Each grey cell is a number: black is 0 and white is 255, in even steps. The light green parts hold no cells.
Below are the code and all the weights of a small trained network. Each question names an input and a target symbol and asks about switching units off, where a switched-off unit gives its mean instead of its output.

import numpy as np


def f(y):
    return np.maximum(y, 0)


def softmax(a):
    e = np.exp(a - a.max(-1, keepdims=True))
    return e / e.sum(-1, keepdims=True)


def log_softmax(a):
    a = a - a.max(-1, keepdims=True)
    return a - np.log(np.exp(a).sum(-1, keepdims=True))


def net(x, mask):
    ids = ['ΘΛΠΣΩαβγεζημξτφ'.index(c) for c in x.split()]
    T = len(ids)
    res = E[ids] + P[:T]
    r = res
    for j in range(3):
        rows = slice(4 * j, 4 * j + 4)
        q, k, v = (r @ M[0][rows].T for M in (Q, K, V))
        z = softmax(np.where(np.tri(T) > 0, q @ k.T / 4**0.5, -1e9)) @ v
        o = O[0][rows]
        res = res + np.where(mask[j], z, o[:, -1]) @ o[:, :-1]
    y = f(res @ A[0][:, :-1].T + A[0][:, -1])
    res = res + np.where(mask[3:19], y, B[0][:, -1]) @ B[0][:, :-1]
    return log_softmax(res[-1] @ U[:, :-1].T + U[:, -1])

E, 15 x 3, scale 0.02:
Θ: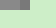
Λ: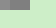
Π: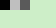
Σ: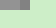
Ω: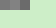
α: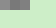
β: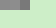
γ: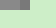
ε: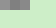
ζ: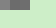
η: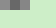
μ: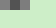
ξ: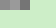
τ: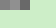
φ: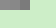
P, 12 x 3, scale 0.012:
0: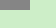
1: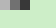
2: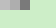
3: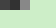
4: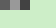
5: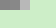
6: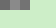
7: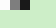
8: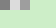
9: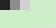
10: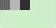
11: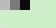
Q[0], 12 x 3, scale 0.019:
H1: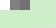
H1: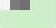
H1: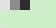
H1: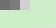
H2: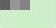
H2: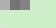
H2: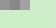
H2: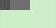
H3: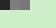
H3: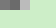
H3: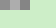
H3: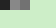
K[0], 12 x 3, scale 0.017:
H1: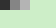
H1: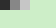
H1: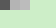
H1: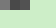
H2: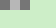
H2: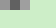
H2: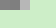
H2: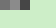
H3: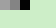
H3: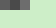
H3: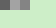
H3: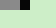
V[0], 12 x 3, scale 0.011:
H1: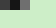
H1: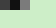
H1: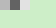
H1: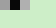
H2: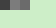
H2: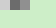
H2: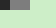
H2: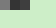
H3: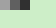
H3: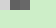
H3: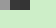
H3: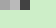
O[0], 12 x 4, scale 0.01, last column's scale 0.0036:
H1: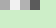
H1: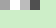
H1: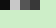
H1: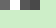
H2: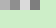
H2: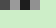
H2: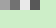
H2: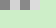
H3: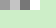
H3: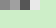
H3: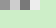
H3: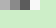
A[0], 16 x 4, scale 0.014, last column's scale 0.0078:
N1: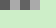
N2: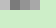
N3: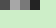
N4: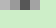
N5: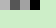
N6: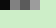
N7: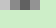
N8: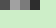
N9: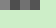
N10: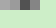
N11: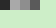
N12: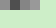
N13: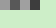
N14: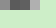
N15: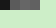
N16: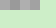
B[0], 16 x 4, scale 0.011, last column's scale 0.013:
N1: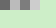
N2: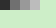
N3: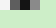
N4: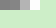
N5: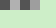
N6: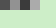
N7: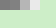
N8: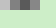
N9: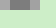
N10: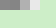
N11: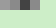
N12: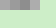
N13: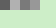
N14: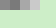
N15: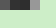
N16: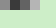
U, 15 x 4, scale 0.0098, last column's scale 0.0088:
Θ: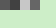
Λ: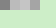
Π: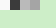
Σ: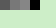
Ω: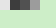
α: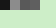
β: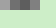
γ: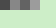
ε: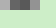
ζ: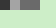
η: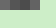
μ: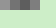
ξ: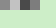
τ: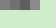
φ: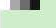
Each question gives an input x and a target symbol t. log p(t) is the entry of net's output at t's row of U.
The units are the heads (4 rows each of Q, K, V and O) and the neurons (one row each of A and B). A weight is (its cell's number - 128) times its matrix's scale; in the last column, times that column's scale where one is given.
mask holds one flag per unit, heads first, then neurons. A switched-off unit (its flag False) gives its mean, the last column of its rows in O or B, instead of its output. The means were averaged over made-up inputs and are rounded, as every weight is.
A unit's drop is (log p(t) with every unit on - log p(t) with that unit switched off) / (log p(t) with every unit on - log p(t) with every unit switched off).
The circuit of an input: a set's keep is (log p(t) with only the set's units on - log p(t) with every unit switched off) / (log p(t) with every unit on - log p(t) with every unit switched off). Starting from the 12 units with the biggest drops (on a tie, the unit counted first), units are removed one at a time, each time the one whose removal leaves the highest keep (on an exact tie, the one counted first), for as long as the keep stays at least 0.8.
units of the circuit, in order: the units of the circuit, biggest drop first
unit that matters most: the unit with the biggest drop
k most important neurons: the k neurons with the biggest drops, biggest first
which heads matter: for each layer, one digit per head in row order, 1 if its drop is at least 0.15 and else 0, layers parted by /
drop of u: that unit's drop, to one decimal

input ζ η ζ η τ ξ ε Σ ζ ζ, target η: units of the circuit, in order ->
(H1, N15)
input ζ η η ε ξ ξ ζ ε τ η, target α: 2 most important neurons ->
(N6, N15)
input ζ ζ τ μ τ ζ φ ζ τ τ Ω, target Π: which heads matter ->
101
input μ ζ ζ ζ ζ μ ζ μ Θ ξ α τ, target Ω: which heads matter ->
101
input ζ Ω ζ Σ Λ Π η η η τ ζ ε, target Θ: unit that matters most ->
N2
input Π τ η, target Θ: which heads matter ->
100
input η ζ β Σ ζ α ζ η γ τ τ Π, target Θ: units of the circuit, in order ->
(H2, N2, N16)
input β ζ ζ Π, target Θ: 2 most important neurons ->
(N16, N2)
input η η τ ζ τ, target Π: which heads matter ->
111
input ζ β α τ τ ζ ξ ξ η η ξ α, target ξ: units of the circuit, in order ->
(H1, N3)
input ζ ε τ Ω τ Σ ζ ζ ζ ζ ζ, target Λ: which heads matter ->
011
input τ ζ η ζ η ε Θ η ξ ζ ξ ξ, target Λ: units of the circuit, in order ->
(H1, N4)
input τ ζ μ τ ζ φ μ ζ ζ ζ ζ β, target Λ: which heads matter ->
100
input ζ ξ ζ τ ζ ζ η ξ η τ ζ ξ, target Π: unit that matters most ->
H3
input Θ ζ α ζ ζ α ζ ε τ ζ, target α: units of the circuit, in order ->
(H1, N6)
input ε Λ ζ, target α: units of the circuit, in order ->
(H1, H2, N6)
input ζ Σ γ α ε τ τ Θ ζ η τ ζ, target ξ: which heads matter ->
101
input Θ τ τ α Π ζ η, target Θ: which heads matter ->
110
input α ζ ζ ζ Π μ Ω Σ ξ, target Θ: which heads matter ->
100
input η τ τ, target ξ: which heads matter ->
110
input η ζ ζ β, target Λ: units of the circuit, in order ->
(H3, H1, N4)
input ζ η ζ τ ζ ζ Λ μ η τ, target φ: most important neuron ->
(N3)
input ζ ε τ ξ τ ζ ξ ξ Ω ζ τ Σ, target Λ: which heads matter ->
100
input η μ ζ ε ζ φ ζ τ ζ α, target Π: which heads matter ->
101
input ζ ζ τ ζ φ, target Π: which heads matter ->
100
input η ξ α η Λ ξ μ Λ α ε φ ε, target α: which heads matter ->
101
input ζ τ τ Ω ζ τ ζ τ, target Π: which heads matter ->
001
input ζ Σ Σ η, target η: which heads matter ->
110
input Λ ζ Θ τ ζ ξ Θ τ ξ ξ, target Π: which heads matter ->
101
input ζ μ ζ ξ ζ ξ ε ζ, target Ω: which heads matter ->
101
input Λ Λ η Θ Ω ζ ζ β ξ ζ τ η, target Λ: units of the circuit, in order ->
(H1)
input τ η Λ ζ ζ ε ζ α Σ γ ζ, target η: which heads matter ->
100
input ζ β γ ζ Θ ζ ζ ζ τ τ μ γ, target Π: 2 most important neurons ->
(N1, N6)
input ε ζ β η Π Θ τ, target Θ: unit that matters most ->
H2
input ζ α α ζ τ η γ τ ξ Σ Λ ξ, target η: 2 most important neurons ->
(N15, N6)
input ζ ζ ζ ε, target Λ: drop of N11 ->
0.0
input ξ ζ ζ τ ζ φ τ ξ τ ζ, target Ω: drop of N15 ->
0.1
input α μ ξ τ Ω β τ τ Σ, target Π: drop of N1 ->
0.3
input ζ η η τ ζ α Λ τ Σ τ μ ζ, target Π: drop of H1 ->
0.2
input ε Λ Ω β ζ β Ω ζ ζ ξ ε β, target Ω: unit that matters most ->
H3
